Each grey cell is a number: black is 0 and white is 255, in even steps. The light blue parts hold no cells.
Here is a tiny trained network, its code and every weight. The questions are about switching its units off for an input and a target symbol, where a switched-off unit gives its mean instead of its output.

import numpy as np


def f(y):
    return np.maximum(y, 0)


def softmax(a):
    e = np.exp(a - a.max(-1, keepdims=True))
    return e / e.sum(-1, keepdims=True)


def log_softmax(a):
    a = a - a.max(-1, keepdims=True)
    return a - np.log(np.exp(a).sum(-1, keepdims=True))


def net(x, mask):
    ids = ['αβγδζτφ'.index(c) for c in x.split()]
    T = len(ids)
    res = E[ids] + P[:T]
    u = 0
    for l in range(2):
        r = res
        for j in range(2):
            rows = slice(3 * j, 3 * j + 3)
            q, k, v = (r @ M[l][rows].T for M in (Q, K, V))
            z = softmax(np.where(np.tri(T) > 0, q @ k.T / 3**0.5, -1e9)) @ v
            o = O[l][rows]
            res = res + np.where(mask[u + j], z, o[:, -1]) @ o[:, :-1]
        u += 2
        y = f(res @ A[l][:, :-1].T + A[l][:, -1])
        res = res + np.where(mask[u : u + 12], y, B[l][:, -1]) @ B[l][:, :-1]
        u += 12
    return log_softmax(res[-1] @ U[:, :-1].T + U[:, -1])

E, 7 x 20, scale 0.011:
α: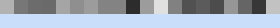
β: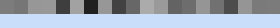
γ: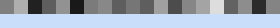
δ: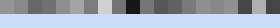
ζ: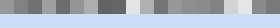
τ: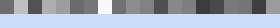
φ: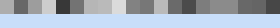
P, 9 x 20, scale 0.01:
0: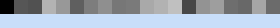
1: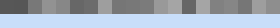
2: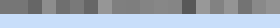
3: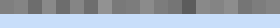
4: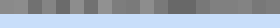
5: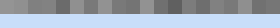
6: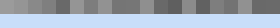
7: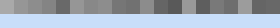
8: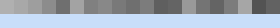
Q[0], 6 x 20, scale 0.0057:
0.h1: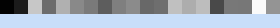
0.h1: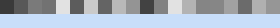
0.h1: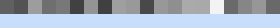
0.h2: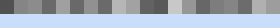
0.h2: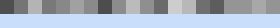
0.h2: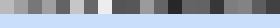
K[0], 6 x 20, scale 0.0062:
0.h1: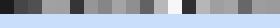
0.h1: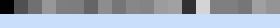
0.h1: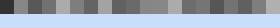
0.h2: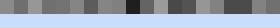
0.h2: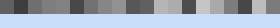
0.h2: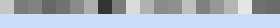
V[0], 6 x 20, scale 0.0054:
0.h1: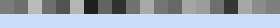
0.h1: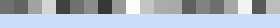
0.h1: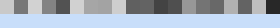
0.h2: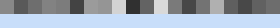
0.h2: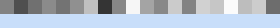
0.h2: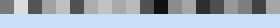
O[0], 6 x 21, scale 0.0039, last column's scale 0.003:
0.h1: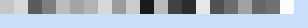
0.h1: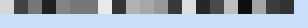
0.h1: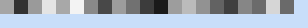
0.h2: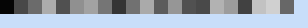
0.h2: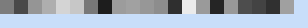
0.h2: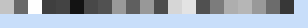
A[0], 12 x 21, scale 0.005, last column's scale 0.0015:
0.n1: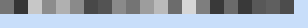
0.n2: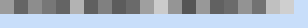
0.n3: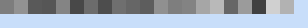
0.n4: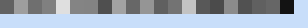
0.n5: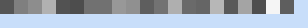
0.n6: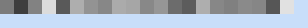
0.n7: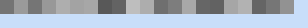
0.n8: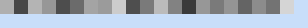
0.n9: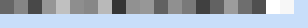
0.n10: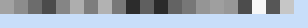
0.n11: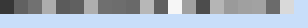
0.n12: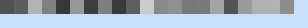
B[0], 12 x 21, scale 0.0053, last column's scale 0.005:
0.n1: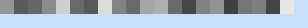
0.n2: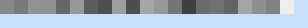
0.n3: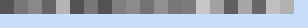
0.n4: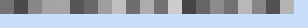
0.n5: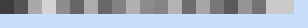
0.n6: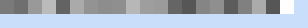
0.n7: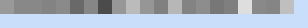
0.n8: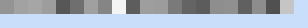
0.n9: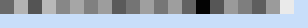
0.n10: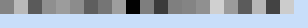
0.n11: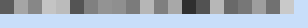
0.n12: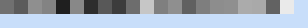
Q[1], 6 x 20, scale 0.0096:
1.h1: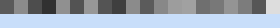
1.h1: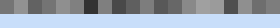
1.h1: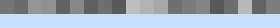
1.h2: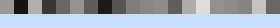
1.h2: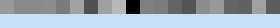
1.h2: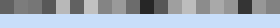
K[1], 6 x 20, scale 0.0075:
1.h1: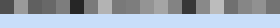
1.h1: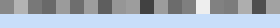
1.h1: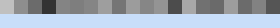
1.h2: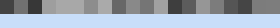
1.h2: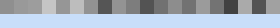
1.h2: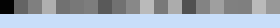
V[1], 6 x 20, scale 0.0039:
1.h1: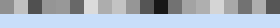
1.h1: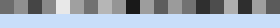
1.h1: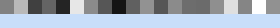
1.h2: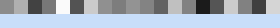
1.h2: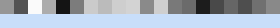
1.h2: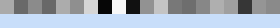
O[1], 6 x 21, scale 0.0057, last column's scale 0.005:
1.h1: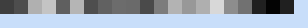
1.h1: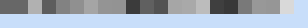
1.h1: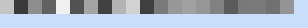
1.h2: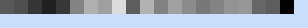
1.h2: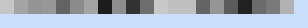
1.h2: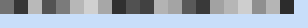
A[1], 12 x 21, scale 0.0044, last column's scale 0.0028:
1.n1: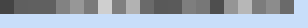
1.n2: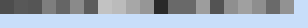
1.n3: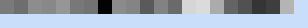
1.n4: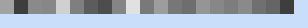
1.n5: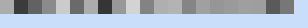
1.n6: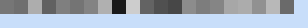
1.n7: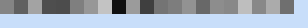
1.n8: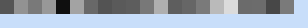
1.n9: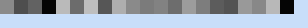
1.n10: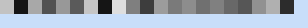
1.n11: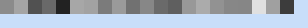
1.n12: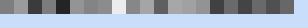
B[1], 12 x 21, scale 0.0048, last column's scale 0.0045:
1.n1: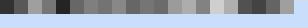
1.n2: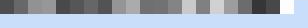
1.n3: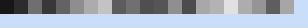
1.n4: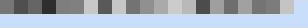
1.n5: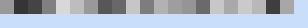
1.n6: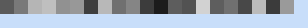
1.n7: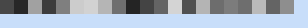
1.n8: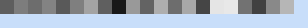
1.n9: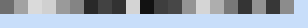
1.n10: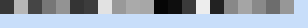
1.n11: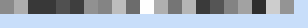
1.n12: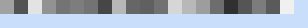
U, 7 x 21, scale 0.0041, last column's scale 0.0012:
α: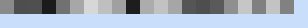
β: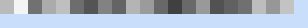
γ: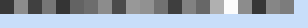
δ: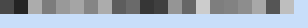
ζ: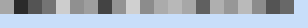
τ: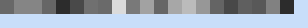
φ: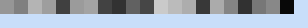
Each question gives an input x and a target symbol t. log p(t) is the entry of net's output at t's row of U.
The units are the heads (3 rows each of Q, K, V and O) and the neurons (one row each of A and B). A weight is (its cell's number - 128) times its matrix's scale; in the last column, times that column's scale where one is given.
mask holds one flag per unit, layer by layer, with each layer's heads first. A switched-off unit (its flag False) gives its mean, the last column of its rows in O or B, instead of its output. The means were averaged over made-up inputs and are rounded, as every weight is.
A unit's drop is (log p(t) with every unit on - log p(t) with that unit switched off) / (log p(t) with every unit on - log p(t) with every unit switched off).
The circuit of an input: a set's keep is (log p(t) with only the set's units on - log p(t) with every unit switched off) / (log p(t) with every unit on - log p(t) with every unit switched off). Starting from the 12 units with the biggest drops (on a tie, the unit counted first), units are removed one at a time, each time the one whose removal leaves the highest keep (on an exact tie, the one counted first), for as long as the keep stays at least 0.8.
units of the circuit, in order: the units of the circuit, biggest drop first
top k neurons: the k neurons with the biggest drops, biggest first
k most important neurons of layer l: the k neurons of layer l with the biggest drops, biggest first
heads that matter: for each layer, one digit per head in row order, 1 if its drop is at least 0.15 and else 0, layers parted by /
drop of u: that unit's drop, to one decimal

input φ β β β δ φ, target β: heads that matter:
01 / 10
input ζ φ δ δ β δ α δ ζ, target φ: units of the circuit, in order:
0.h1, 1.h2, 0.n1, 0.n8
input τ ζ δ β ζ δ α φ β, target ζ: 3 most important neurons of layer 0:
0.n4, 0.n1, 0.n7
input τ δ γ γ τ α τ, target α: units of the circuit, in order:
1.h2, 0.n9
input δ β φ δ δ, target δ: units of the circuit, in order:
0.h1, 1.h1, 1.h2
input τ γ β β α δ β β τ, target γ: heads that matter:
11 / 01
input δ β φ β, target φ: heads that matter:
00 / 01
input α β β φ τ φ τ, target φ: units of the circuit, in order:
1.h2, 0.n8
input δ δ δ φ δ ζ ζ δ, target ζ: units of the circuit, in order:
0.h2, 0.n1, 1.h1, 0.n4
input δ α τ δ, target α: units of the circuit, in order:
1.h2, 0.n10, 1.h1, 1.n11
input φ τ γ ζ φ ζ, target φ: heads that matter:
01 / 11
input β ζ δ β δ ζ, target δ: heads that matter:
01 / 11
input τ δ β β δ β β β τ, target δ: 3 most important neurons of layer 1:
1.n7, 1.n6, 1.n1
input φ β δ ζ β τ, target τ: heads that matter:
01 / 01
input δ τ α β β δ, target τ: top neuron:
0.n5
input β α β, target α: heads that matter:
00 / 11
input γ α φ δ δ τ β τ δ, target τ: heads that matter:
10 / 01
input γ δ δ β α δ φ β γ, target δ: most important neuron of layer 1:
1.n7
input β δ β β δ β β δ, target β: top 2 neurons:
0.n10, 0.n5
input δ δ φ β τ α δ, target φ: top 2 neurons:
0.n10, 0.n5
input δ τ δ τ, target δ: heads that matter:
00 / 01
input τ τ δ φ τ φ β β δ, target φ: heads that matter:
11 / 01
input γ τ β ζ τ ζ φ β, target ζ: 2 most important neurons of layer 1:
1.n4, 1.n3
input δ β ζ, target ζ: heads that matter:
00 / 10
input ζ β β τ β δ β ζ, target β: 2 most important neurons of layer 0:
0.n1, 0.n7
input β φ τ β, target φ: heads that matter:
10 / 01
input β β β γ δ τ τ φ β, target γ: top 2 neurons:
0.n12, 0.n6
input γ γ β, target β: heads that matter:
10 / 11
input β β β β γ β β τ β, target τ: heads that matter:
00 / 01
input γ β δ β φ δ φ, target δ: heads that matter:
11 / 10
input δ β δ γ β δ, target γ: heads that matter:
11 / 11
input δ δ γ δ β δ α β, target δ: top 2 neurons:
0.n12, 0.n5
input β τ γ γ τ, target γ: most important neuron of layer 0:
0.n9
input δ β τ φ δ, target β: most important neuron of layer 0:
0.n10
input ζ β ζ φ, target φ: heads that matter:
10 / 11
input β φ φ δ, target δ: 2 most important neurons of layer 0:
0.n10, 0.n8
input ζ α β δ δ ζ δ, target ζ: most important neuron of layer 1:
1.n4
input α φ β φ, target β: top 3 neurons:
1.n10, 0.n12, 0.n9
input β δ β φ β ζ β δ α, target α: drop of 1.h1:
0.6
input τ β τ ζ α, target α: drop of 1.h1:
0.3
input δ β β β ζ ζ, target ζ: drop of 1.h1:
0.1
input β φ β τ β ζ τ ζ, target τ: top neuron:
1.n12
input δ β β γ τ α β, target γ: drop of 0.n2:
0.0
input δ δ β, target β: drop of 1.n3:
0.0
